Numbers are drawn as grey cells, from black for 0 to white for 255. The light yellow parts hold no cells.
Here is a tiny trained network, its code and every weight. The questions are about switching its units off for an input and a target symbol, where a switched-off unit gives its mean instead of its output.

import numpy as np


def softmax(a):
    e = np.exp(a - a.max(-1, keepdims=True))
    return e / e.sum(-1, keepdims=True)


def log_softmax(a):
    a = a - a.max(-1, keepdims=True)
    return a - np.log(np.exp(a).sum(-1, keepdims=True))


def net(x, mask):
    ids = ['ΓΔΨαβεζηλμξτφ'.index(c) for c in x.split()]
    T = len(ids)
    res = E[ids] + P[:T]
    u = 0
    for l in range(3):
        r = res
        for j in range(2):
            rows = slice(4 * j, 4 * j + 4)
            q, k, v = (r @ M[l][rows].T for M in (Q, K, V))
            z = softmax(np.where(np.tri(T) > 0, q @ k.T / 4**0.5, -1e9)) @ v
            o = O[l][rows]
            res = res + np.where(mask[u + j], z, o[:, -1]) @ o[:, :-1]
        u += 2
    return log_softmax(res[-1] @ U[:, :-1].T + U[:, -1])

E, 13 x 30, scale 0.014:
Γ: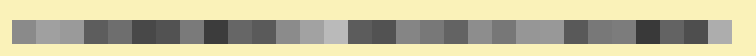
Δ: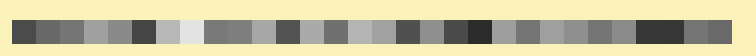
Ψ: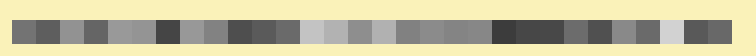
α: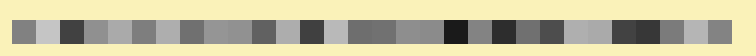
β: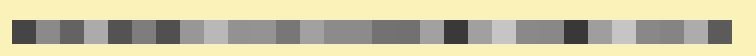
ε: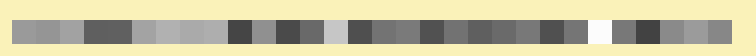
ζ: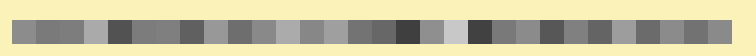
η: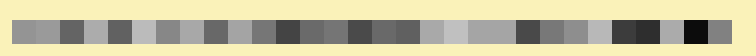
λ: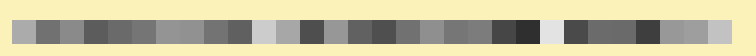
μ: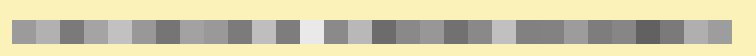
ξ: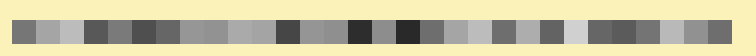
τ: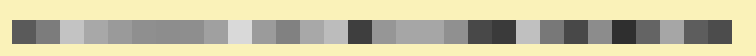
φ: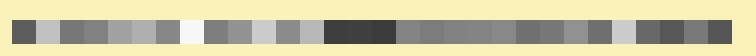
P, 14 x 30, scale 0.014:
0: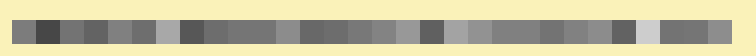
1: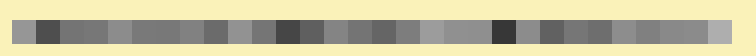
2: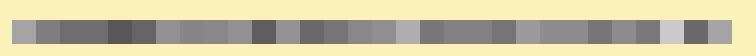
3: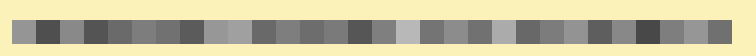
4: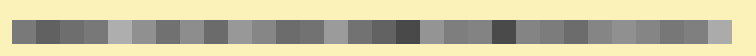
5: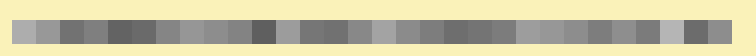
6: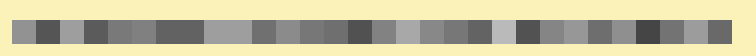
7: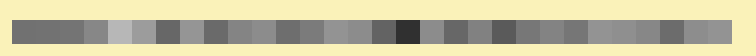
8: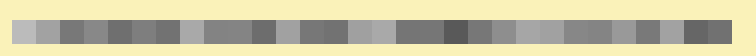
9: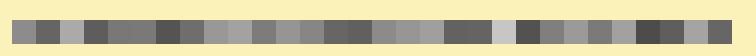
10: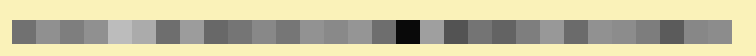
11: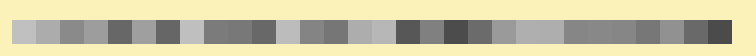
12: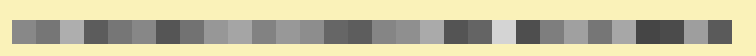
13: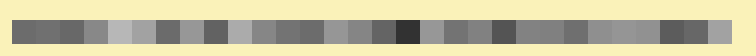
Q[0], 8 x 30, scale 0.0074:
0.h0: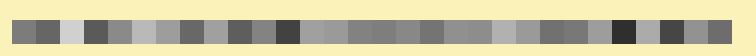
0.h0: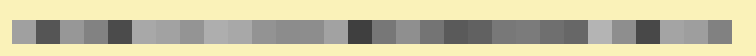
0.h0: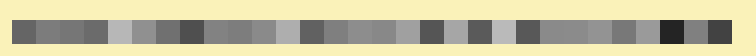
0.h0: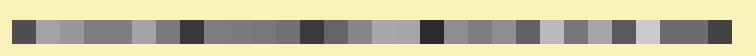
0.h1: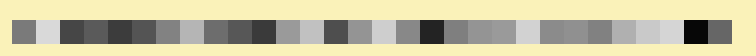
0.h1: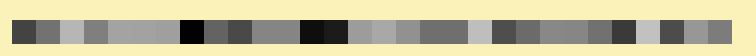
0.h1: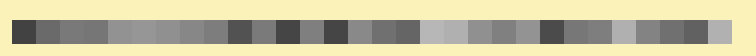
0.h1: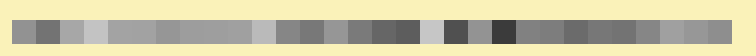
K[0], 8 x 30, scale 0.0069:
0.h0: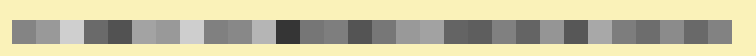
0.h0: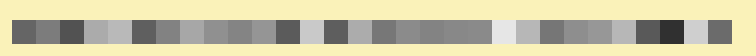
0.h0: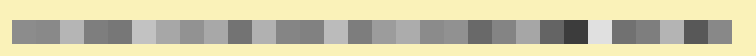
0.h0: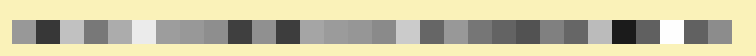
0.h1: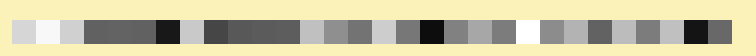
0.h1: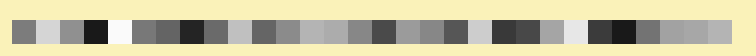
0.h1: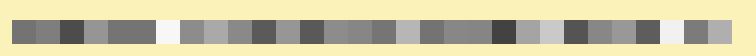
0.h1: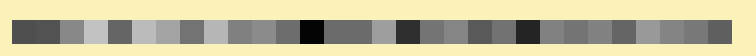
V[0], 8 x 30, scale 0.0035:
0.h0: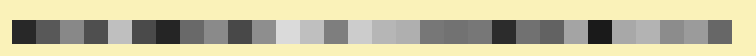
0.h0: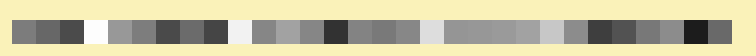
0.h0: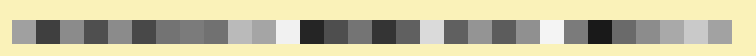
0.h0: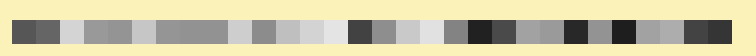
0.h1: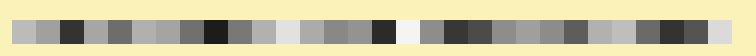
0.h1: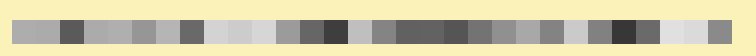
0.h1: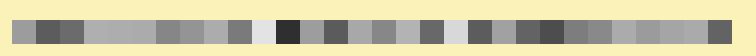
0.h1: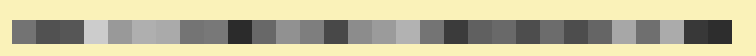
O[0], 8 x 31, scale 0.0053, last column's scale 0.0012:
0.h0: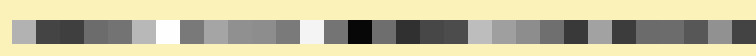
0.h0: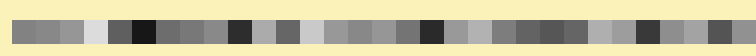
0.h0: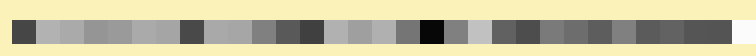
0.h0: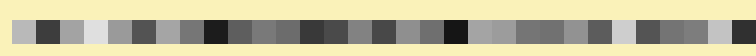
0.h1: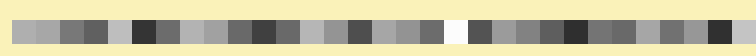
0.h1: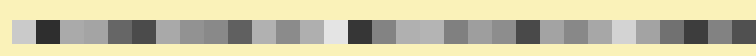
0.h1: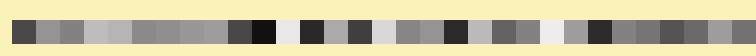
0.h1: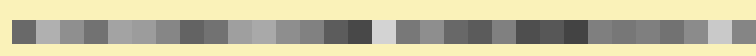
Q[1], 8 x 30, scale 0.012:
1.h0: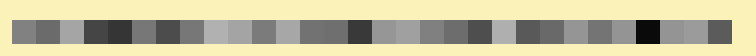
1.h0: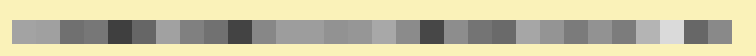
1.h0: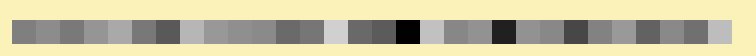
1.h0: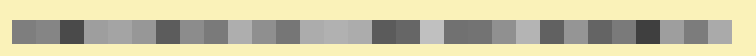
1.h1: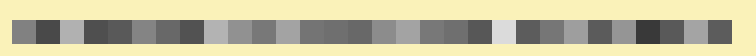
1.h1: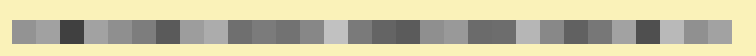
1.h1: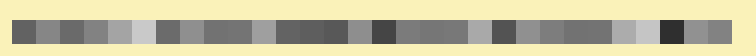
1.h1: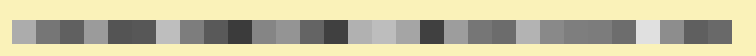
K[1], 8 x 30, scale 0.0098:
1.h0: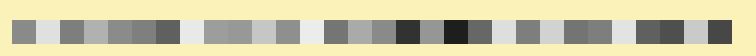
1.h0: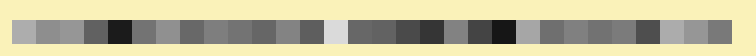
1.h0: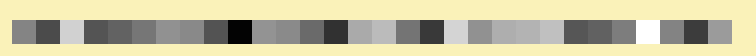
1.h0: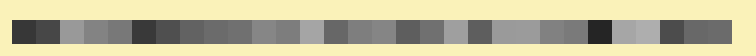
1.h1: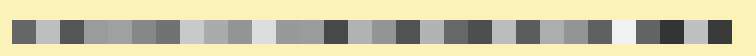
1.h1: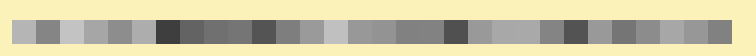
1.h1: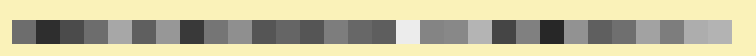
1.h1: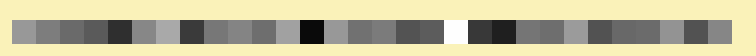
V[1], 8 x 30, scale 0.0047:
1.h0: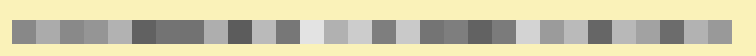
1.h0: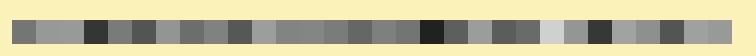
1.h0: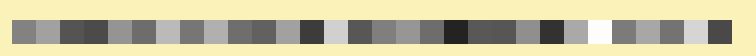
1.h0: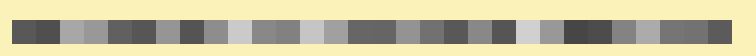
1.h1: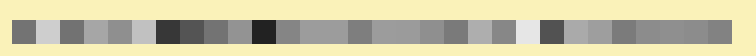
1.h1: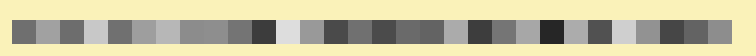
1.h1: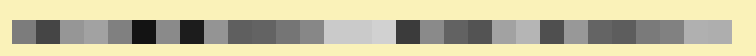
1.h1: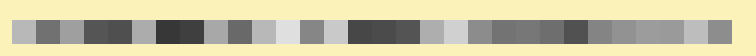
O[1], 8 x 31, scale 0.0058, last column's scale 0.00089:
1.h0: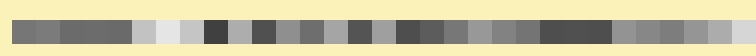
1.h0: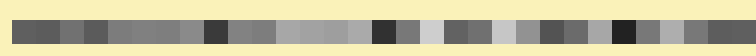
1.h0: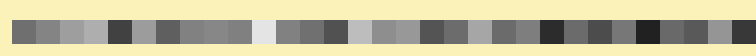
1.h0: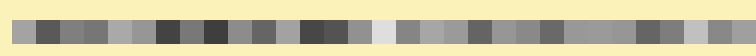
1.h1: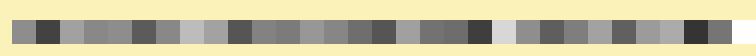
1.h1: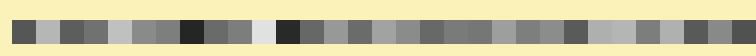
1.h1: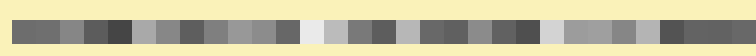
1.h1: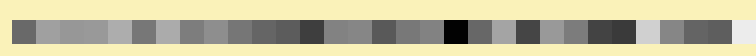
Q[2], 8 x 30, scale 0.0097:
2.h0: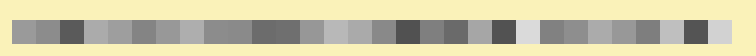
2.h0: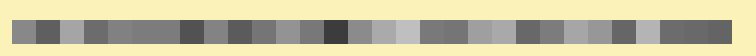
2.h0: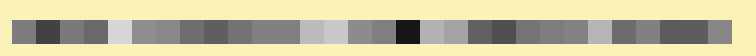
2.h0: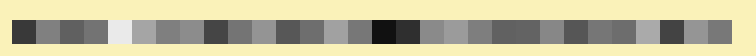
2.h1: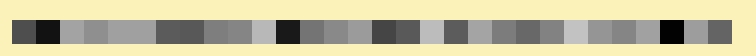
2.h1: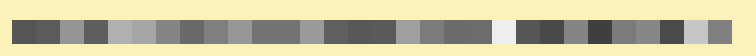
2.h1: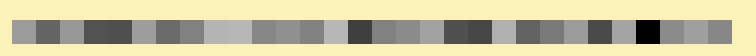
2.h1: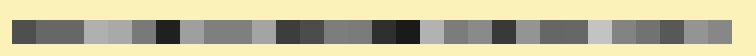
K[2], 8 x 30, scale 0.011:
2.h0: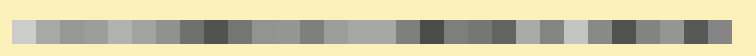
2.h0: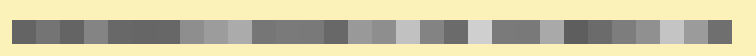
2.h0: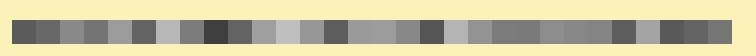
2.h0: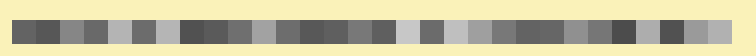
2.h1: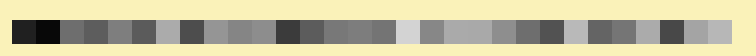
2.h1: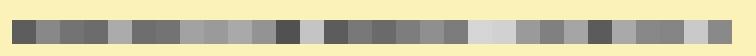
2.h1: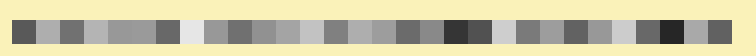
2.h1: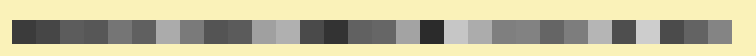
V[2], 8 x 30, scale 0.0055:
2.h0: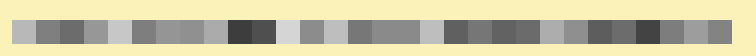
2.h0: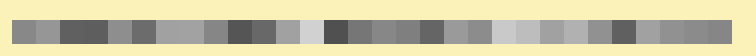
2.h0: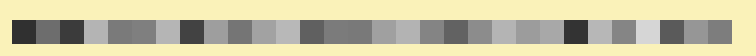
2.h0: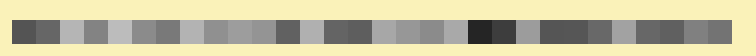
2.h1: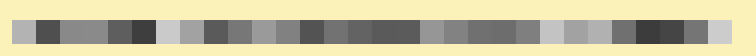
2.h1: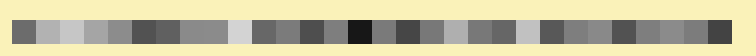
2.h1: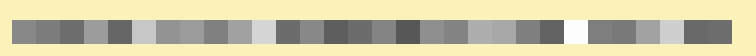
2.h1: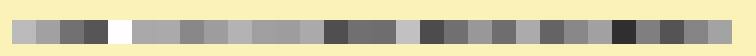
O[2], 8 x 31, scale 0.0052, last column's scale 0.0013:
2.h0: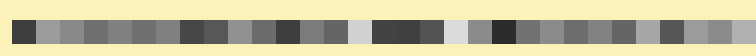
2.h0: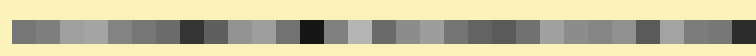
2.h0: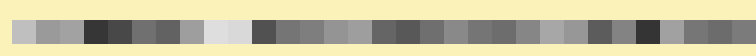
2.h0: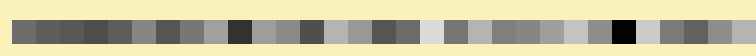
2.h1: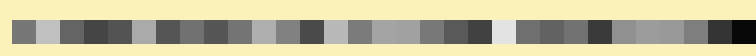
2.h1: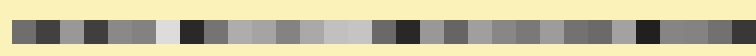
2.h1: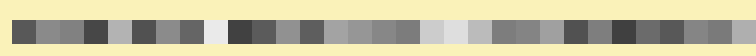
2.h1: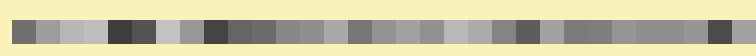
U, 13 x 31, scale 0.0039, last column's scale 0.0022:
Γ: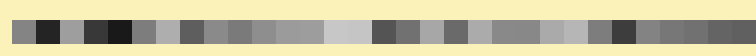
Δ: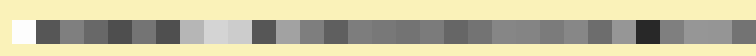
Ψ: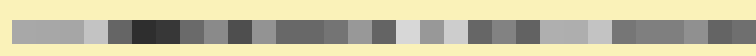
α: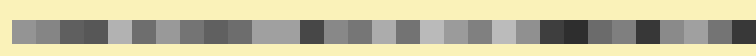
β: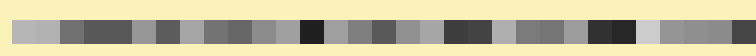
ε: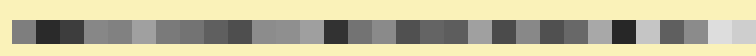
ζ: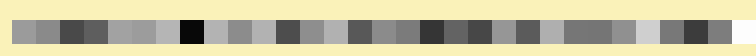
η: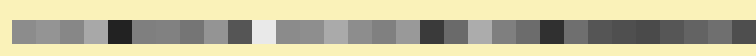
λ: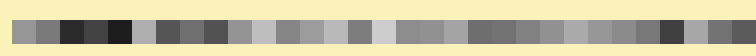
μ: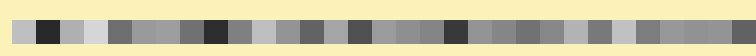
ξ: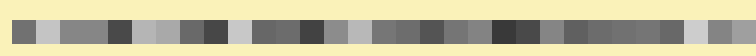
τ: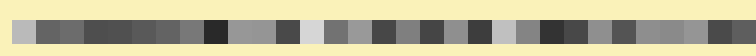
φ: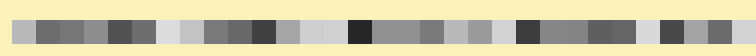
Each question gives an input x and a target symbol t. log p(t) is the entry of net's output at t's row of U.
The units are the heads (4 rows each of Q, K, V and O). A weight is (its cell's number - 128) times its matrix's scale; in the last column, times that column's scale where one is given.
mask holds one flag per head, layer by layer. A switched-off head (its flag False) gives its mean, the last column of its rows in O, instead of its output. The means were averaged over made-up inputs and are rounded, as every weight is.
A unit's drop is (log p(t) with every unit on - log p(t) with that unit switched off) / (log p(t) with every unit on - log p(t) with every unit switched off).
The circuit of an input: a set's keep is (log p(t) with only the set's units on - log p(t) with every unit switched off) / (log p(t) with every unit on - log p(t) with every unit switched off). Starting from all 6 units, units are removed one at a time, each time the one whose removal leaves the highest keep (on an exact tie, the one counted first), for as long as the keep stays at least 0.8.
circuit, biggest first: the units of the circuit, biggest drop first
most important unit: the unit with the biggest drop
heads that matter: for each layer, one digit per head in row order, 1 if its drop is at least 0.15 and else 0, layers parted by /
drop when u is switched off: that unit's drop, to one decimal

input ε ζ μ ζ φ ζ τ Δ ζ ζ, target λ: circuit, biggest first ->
[1.h1]
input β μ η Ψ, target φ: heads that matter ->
00 / 10 / 01
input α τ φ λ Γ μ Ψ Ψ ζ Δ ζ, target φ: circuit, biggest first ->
[1.h0; 2.h0; 2.h1]
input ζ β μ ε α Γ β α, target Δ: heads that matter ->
00 / 01 / 10
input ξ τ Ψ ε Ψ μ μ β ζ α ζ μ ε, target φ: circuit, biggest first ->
[1.h0; 2.h1]
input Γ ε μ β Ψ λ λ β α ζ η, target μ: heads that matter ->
01 / 00 / 11
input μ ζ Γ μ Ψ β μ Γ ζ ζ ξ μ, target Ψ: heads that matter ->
00 / 00 / 11
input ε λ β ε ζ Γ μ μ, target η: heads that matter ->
10 / 10 / 00
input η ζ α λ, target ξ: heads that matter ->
00 / 01 / 10
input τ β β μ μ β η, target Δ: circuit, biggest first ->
[2.h0; 2.h1]
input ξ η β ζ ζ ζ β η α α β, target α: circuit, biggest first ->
[2.h1; 0.h1; 2.h0]
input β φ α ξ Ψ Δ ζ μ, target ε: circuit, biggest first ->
[2.h0; 2.h1]
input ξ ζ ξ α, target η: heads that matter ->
00 / 10 / 00
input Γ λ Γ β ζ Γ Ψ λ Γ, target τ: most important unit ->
0.h1
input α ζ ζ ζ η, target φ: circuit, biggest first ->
[1.h0; 2.h0; 2.h1]
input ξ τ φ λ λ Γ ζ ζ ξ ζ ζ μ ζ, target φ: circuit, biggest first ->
[1.h0; 2.h1]
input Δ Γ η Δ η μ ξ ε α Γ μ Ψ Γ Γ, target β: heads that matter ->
00 / 01 / 11
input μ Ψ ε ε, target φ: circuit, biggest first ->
[2.h1; 1.h0]
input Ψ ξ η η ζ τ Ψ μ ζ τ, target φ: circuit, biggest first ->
[1.h0; 2.h1]
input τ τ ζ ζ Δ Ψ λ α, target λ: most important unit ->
0.h0
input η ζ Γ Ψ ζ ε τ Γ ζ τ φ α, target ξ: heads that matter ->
00 / 00 / 10
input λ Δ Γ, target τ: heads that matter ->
01 / 00 / 01
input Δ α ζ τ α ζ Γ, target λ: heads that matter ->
00 / 01 / 00
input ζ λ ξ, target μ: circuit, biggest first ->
[2.h0; 0.h1]
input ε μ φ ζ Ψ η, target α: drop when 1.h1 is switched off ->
0.4
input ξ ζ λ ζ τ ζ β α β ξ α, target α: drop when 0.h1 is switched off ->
0.3
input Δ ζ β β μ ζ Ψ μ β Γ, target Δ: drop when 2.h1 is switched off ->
0.3
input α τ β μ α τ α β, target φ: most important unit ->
1.h0
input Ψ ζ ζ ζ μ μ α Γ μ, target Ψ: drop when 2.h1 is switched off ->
0.3
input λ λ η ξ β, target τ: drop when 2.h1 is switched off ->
0.2
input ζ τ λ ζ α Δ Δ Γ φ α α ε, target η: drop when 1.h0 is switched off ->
1.0
